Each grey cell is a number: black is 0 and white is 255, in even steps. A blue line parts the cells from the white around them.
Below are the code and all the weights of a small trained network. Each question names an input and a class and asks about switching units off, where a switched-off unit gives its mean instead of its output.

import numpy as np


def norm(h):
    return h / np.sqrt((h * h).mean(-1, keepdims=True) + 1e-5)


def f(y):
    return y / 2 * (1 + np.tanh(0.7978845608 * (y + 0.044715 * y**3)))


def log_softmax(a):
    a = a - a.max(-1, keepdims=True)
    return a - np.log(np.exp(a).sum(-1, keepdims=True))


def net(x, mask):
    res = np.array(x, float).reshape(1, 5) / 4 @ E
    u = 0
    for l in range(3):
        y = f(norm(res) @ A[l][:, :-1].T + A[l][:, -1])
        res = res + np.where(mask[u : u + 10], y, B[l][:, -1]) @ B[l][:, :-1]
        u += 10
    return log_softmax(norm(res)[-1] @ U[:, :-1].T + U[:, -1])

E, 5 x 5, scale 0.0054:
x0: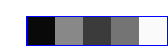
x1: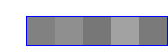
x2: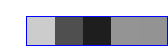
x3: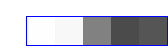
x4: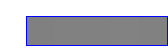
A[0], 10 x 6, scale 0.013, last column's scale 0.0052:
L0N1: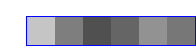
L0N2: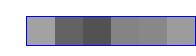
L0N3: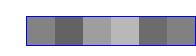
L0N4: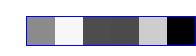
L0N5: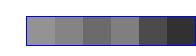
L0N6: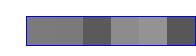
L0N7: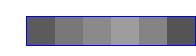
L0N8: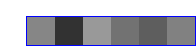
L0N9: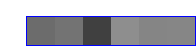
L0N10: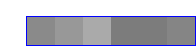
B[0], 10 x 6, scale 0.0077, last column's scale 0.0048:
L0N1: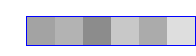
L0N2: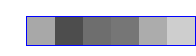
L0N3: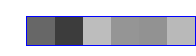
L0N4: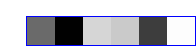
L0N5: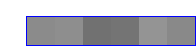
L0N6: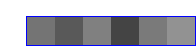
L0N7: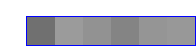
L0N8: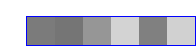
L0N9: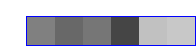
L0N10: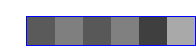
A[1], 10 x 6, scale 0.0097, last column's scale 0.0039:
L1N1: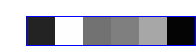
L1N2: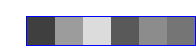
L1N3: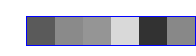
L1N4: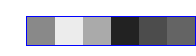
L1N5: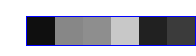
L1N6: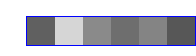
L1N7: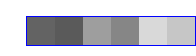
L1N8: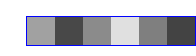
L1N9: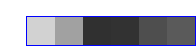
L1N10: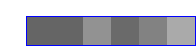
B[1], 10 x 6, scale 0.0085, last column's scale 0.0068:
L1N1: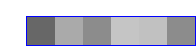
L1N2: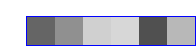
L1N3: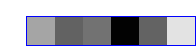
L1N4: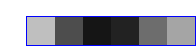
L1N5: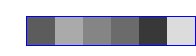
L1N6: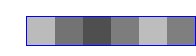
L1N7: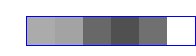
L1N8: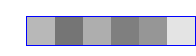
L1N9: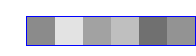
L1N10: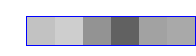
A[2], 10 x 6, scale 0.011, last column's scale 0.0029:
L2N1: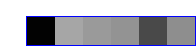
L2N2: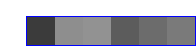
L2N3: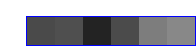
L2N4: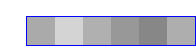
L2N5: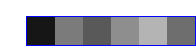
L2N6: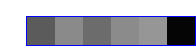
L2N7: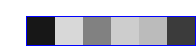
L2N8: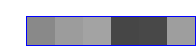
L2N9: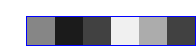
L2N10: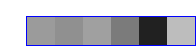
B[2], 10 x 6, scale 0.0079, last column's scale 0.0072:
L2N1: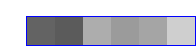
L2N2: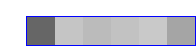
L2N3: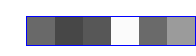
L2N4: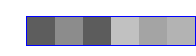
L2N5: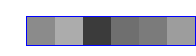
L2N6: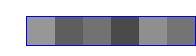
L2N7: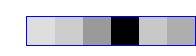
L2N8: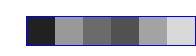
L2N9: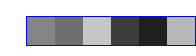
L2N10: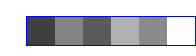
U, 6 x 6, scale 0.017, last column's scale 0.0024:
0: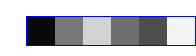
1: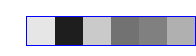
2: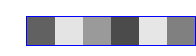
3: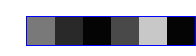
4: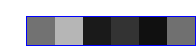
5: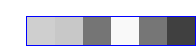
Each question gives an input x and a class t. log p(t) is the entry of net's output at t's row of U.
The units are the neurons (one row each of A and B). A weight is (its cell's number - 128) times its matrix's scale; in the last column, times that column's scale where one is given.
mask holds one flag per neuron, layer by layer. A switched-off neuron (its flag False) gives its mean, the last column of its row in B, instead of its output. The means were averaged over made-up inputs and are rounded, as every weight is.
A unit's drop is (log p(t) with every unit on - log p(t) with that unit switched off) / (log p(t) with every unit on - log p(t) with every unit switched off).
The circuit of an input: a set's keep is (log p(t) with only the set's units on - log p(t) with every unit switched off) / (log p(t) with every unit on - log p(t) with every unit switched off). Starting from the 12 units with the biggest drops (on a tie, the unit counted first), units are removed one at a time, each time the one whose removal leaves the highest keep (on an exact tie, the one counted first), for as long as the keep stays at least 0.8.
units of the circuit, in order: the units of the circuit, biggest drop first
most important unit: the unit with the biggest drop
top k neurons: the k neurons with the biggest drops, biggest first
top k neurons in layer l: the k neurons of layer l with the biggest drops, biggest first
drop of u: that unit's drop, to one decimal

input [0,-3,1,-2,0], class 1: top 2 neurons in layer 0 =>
(L0N8; L0N2)
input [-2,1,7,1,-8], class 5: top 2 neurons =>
(L0N4; L1N9)
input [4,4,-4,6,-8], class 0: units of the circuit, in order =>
(L0N4)
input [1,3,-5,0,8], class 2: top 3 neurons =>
(L0N4; L1N1; L1N2)
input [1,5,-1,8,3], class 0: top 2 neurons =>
(L0N4; L1N7)
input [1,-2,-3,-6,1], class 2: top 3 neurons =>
(L0N4; L2N7; L0N7)
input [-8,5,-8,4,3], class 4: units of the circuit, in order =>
(L1N4; L0N4)
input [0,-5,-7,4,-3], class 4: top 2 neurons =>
(L1N4; L0N3)
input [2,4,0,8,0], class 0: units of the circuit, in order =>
(L0N4; L2N10)
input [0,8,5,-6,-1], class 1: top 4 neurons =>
(L2N9; L1N3; L2N8; L2N10)
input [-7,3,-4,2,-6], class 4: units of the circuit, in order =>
(L0N4; L1N4)
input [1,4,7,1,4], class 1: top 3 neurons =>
(L0N2; L2N9; L2N10)
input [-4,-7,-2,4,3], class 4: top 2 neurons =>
(L1N4; L1N9)
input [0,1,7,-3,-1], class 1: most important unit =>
L2N9
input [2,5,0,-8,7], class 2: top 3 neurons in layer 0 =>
(L0N4; L0N7; L0N2)
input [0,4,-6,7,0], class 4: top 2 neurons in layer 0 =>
(L0N3; L0N8)
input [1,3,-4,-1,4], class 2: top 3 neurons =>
(L0N4; L1N1; L2N7)
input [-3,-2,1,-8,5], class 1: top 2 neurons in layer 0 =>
(L0N10; L0N3)
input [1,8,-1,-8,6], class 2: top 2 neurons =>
(L0N4; L1N3)
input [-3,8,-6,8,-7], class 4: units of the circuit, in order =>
(L1N4)
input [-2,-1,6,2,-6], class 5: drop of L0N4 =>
0.5
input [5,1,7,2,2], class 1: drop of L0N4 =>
0.2
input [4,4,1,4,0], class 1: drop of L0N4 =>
0.5
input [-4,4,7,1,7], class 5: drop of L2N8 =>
-0.1
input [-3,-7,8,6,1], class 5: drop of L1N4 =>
0.0
